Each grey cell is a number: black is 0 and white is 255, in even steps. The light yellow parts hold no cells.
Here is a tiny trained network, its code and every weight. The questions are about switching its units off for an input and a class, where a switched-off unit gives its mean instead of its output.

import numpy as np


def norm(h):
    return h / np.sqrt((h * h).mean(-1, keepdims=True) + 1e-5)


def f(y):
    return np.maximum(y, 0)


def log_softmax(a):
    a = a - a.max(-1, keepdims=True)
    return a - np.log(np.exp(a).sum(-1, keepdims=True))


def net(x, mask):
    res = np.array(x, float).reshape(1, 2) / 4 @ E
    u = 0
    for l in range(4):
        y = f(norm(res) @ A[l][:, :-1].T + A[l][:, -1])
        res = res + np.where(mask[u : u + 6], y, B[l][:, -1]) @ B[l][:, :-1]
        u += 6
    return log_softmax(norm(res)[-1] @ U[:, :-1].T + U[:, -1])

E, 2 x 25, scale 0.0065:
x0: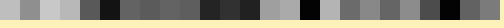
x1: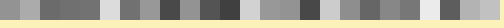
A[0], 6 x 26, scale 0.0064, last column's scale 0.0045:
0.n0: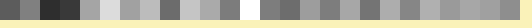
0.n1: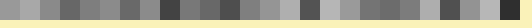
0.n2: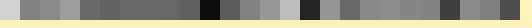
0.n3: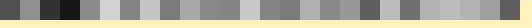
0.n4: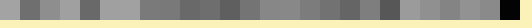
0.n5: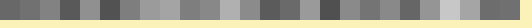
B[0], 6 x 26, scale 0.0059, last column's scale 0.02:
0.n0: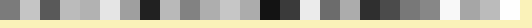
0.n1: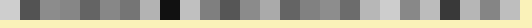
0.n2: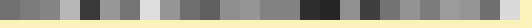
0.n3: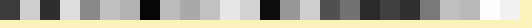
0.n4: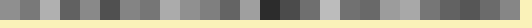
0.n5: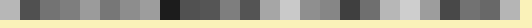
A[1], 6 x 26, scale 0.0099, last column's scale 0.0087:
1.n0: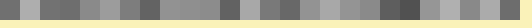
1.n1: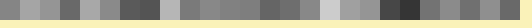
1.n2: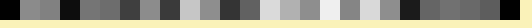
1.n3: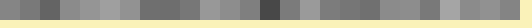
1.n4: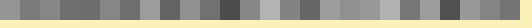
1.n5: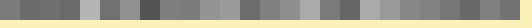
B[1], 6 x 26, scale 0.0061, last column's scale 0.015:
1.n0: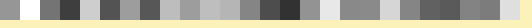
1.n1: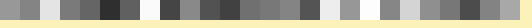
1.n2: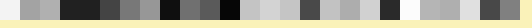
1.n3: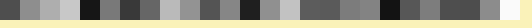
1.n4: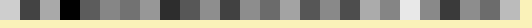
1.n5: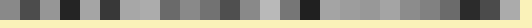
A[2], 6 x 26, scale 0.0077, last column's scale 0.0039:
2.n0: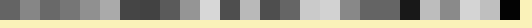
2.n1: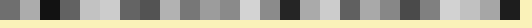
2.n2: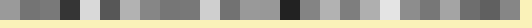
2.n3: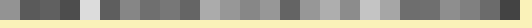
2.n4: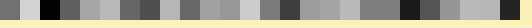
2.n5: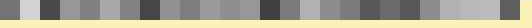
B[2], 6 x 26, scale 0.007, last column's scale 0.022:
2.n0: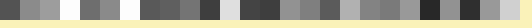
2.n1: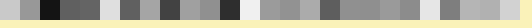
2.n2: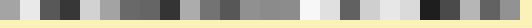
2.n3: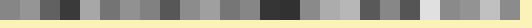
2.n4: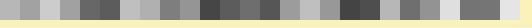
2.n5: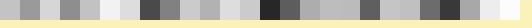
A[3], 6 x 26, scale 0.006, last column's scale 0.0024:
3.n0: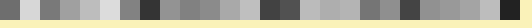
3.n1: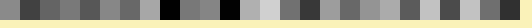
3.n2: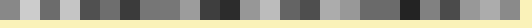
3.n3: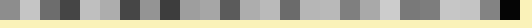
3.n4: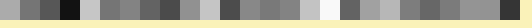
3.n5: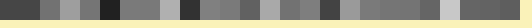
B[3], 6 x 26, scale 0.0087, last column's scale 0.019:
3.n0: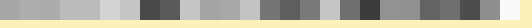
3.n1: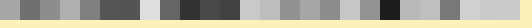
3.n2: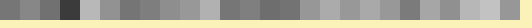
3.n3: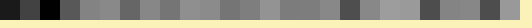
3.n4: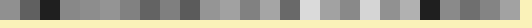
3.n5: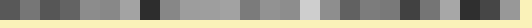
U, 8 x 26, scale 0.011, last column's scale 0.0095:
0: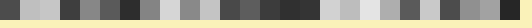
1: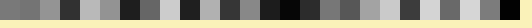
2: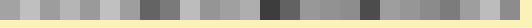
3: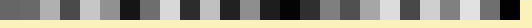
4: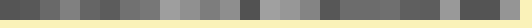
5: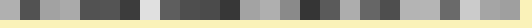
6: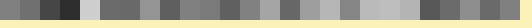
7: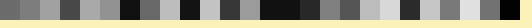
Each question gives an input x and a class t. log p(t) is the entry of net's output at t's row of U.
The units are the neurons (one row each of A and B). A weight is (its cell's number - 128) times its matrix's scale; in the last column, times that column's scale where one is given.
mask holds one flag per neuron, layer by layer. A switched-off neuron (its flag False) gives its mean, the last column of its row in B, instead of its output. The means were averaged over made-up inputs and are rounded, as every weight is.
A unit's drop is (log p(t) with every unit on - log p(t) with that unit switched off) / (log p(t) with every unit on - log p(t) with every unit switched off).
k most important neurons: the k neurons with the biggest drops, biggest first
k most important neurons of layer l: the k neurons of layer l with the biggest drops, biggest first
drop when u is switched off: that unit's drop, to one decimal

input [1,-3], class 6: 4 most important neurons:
(0.n3; 0.n0; 0.n2; 1.n3)
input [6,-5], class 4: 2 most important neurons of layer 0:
(0.n1; 0.n3)
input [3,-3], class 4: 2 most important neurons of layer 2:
(2.n1; 2.n5)
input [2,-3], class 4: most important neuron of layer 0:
(0.n1)
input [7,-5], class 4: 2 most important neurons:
(2.n1; 0.n1)
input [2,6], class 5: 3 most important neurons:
(0.n1; 0.n3; 0.n0)
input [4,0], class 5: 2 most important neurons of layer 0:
(0.n3; 0.n0)
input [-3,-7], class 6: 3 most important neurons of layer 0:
(0.n3; 0.n0; 0.n2)
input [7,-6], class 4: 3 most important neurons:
(2.n1; 0.n1; 0.n3)
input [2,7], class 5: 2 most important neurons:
(0.n1; 0.n3)
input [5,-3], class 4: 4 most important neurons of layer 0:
(0.n1; 0.n3; 0.n0; 0.n5)
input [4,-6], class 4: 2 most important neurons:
(2.n1; 2.n5)
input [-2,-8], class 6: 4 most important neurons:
(0.n3; 0.n0; 0.n2; 1.n5)
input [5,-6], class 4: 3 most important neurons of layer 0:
(0.n1; 0.n3; 0.n0)
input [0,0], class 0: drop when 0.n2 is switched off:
0.7
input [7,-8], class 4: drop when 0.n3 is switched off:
0.6
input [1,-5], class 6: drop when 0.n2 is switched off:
0.6
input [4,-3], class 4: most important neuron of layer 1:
(1.n4)
